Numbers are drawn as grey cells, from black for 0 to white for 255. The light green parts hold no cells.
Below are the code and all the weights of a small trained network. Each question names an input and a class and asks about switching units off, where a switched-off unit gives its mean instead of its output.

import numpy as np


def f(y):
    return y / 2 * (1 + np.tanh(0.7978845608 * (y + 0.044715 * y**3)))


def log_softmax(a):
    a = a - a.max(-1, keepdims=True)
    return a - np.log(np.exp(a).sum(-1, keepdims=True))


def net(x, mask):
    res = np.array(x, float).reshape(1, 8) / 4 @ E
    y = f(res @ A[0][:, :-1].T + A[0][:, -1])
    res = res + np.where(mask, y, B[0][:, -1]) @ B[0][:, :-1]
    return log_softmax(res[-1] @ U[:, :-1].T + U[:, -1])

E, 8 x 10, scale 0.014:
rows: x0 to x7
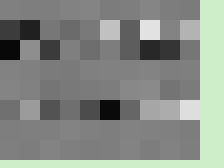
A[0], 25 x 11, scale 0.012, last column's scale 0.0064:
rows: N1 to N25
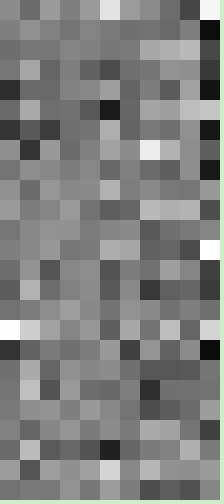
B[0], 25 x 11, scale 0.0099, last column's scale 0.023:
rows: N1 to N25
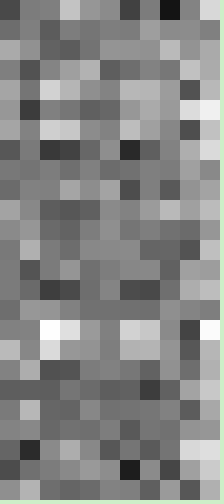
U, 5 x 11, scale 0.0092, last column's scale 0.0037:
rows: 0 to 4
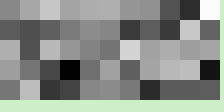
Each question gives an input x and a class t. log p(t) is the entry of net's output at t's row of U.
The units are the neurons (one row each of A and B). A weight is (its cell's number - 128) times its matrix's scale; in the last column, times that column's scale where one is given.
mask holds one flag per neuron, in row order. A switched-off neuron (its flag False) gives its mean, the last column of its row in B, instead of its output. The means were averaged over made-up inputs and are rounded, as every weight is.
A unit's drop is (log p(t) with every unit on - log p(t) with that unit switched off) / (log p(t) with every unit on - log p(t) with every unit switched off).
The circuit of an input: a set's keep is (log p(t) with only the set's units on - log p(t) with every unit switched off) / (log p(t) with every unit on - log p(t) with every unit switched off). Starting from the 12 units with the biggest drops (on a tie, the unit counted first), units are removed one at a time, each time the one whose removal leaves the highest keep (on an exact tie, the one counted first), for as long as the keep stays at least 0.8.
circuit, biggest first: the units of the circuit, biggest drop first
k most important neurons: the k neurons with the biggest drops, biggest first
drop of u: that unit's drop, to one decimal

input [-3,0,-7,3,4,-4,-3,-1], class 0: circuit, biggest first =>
N6
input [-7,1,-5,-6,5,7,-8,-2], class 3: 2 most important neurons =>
N8, N11
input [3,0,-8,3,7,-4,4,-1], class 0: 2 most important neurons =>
N17, N23
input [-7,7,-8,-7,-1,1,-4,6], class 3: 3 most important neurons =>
N11, N3, N23
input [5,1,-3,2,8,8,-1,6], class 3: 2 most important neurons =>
N11, N7
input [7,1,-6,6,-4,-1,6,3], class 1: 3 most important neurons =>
N8, N24, N7
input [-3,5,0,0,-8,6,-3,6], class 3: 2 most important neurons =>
N17, N8
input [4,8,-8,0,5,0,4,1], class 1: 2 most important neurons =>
N24, N1
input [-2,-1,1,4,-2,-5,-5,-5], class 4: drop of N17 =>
0.5
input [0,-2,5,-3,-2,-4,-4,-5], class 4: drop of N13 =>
0.0
